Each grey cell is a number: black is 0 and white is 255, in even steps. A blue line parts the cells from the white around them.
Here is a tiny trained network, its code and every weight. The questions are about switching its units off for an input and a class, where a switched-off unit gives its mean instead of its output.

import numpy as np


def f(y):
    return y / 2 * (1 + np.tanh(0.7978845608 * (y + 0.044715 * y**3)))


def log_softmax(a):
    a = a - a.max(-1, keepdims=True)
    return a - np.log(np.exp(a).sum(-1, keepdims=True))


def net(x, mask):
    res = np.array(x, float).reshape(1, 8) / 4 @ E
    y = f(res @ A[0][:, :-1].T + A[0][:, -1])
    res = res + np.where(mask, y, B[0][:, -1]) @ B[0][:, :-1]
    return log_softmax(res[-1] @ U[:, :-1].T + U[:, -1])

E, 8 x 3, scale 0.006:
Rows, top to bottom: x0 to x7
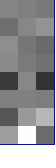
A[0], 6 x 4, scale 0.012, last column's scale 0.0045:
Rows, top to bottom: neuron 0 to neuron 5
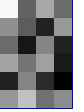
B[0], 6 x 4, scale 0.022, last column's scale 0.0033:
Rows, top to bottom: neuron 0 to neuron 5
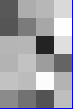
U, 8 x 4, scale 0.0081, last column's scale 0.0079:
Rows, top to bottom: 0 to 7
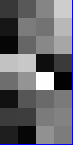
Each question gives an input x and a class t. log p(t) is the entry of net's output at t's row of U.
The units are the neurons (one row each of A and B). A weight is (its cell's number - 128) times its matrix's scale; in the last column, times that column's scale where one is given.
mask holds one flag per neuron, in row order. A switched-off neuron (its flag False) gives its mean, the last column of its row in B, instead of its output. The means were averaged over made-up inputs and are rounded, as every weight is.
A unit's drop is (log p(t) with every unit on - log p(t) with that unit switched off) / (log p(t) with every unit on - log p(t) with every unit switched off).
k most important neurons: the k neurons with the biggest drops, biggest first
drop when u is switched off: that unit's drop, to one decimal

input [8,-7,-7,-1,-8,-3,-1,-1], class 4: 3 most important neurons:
neuron 0; neuron 3; neuron 2
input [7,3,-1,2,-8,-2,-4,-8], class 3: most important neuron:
neuron 2
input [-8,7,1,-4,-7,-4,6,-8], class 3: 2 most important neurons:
neuron 2; neuron 1
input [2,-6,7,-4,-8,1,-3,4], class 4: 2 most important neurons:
neuron 0; neuron 2
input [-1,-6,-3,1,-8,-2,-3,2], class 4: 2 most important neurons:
neuron 0; neuron 2
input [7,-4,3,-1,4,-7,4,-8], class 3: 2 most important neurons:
neuron 2; neuron 0
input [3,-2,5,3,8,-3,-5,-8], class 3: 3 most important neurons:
neuron 2; neuron 0; neuron 4
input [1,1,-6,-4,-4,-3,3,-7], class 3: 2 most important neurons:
neuron 2; neuron 1
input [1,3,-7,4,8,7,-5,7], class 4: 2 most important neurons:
neuron 4; neuron 2
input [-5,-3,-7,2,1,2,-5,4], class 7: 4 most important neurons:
neuron 2; neuron 4; neuron 0; neuron 3
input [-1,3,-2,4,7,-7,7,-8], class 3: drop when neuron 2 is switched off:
0.8
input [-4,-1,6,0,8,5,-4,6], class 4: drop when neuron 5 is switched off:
-0.1
